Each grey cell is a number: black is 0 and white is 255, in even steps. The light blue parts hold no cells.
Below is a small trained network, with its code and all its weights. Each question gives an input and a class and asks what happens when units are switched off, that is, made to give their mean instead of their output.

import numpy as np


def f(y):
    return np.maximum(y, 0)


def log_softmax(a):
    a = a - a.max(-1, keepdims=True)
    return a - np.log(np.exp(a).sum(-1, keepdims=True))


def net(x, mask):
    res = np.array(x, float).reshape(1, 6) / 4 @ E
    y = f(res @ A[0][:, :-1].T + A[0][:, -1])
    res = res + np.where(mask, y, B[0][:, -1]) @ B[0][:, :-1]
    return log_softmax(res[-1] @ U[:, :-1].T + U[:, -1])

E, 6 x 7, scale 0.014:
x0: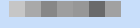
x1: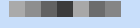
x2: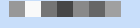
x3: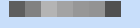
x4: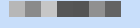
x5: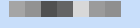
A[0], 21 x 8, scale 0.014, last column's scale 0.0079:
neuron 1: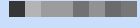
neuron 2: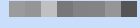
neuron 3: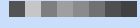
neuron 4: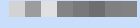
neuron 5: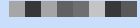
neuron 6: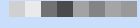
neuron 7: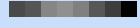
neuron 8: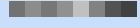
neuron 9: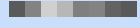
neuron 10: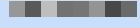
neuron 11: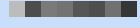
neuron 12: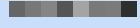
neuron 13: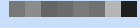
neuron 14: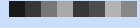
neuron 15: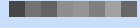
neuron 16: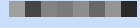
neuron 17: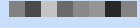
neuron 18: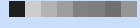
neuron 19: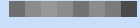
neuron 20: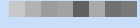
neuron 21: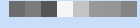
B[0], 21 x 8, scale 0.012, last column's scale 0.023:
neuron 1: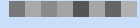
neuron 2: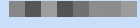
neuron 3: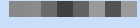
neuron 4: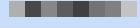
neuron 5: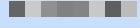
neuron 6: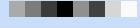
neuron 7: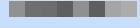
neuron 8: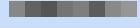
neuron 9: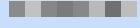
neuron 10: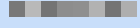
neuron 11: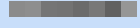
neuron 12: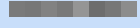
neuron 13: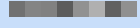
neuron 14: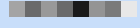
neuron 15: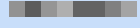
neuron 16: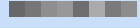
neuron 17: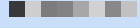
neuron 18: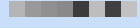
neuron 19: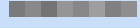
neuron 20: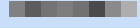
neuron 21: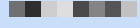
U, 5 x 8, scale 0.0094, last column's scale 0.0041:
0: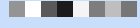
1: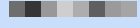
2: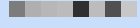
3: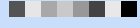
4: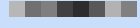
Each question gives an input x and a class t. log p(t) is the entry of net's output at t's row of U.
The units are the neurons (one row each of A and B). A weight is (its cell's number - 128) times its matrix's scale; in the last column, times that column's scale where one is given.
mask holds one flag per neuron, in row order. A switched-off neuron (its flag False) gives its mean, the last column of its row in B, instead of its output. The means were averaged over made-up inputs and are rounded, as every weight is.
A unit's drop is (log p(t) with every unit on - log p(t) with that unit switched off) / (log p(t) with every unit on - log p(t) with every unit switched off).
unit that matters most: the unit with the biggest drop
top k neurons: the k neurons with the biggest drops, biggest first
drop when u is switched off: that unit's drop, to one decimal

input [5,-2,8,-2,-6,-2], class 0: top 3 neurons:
(neuron 14; neuron 6; neuron 4)
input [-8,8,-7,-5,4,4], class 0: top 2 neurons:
(neuron 21; neuron 14)
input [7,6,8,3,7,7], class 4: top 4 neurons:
(neuron 4; neuron 20; neuron 17; neuron 2)
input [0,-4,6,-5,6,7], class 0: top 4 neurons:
(neuron 14; neuron 6; neuron 21; neuron 18)
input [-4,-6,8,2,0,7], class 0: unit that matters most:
neuron 14
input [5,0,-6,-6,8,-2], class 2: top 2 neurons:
(neuron 6; neuron 5)
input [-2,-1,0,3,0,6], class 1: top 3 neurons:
(neuron 6; neuron 14; neuron 18)
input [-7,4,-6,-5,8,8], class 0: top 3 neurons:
(neuron 21; neuron 14; neuron 18)
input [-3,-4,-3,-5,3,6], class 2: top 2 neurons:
(neuron 6; neuron 7)
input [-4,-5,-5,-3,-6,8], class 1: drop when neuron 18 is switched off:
0.2
